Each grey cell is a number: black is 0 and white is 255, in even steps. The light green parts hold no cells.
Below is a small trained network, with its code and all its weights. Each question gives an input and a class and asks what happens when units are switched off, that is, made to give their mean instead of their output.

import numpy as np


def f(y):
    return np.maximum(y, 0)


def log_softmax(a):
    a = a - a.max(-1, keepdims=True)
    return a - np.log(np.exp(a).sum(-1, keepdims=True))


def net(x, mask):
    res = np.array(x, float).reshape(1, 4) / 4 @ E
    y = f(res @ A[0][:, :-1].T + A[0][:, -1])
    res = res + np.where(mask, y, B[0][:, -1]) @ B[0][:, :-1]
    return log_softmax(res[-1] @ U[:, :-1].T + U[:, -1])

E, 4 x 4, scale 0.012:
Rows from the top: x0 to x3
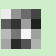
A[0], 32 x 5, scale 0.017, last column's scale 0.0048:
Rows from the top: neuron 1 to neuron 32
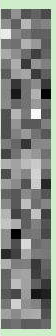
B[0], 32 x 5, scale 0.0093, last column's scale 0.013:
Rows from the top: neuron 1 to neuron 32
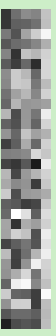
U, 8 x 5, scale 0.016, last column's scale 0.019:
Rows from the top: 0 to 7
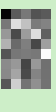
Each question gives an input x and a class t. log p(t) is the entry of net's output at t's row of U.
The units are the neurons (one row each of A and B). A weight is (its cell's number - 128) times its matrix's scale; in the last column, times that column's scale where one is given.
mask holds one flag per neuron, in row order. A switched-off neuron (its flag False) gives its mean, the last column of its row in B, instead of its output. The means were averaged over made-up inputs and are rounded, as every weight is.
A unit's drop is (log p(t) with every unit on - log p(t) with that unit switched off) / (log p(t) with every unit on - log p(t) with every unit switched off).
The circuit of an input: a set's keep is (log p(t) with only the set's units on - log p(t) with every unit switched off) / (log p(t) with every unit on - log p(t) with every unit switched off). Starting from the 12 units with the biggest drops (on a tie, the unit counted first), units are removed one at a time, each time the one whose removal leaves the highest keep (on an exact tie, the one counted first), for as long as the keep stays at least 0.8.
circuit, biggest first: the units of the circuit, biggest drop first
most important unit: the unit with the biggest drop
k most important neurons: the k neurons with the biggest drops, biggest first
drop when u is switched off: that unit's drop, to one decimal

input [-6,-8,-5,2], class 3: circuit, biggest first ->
neuron 11; neuron 18
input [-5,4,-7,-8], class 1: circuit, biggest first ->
neuron 7
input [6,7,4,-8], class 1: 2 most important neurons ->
neuron 28; neuron 7
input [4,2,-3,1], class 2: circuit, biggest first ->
neuron 16; neuron 26
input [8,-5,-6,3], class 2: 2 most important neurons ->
neuron 22; neuron 3
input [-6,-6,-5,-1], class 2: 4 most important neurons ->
neuron 17; neuron 11; neuron 16; neuron 29
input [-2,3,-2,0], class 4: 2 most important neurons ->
neuron 11; neuron 18
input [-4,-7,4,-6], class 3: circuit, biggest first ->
neuron 16; neuron 11
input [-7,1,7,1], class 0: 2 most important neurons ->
neuron 16; neuron 24
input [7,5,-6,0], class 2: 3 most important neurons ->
neuron 26; neuron 5; neuron 16
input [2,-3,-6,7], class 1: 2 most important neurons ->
neuron 21; neuron 16
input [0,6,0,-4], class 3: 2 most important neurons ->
neuron 29; neuron 21
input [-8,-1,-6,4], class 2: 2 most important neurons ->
neuron 17; neuron 25
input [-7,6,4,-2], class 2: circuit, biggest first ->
neuron 25
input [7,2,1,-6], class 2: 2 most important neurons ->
neuron 26; neuron 5
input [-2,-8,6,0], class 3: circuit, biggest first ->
neuron 11; neuron 16
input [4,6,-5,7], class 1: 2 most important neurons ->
neuron 23; neuron 8
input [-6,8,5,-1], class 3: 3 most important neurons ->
neuron 29; neuron 25; neuron 20
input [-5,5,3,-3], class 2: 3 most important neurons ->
neuron 25; neuron 15; neuron 16
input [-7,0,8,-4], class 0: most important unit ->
neuron 16
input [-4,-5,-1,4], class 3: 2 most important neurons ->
neuron 11; neuron 18
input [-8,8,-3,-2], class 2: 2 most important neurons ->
neuron 25; neuron 15
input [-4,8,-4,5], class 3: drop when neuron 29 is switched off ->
0.2
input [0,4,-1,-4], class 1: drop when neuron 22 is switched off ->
0.2
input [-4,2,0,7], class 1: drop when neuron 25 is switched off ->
0.0
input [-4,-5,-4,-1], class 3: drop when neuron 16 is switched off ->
0.1
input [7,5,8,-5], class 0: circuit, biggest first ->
neuron 24
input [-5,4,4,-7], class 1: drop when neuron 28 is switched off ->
0.1
